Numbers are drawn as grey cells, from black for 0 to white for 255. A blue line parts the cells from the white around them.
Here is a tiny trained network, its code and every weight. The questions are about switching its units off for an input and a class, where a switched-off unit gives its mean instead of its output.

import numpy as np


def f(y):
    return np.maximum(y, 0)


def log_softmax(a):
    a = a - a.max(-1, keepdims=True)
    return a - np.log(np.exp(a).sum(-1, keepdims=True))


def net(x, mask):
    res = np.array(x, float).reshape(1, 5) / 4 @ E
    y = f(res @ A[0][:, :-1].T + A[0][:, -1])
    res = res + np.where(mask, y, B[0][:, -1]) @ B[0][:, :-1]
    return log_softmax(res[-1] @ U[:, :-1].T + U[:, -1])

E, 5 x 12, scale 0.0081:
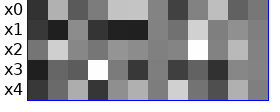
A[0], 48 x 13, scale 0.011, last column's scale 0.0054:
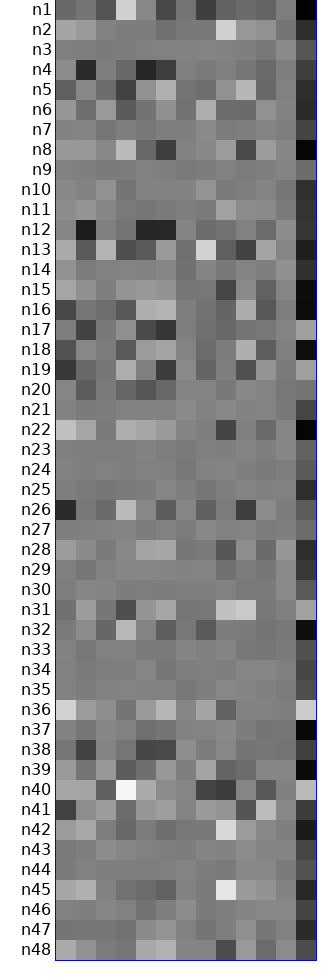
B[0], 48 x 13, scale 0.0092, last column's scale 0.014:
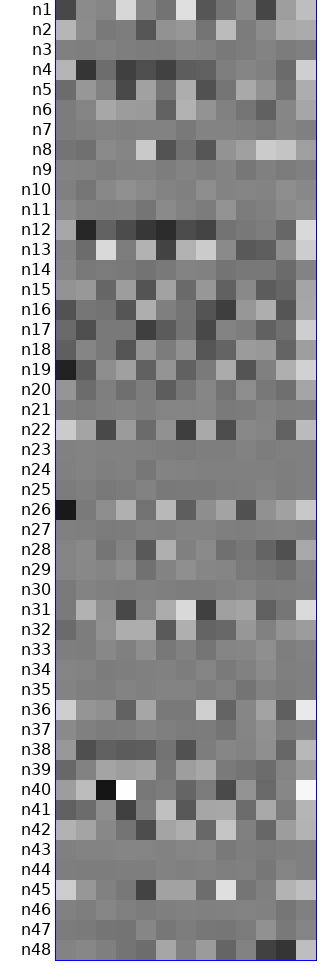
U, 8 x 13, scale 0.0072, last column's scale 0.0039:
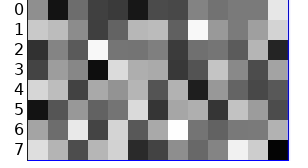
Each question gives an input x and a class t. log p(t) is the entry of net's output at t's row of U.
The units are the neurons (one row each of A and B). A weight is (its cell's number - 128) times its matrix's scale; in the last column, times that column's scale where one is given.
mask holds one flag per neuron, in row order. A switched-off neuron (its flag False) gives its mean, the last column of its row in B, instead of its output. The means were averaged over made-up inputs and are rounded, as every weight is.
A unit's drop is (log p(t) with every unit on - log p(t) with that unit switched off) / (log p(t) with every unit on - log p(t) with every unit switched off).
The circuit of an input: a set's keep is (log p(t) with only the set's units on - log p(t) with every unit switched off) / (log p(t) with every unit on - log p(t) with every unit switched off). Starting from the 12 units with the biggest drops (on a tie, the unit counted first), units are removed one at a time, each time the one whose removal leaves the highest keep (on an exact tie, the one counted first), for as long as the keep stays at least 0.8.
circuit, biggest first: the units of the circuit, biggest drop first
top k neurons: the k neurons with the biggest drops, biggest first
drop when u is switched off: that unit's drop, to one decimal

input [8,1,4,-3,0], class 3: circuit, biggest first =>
(n16)
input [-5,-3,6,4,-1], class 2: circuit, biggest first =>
(n36; n4)
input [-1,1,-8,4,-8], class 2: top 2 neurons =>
(n1; n40)
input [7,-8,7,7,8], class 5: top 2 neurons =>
(n41; n26)
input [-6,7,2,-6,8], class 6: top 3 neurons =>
(n13; n6; n39)
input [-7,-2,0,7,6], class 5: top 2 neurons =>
(n26; n19)
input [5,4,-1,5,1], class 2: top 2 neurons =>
(n1; n36)
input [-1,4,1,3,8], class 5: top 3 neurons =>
(n41; n26; n19)
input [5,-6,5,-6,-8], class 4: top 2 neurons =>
(n40; n22)
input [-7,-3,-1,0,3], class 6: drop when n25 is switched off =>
0.0
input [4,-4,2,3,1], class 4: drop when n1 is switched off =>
0.1
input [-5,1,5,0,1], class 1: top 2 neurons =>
(n12; n45)
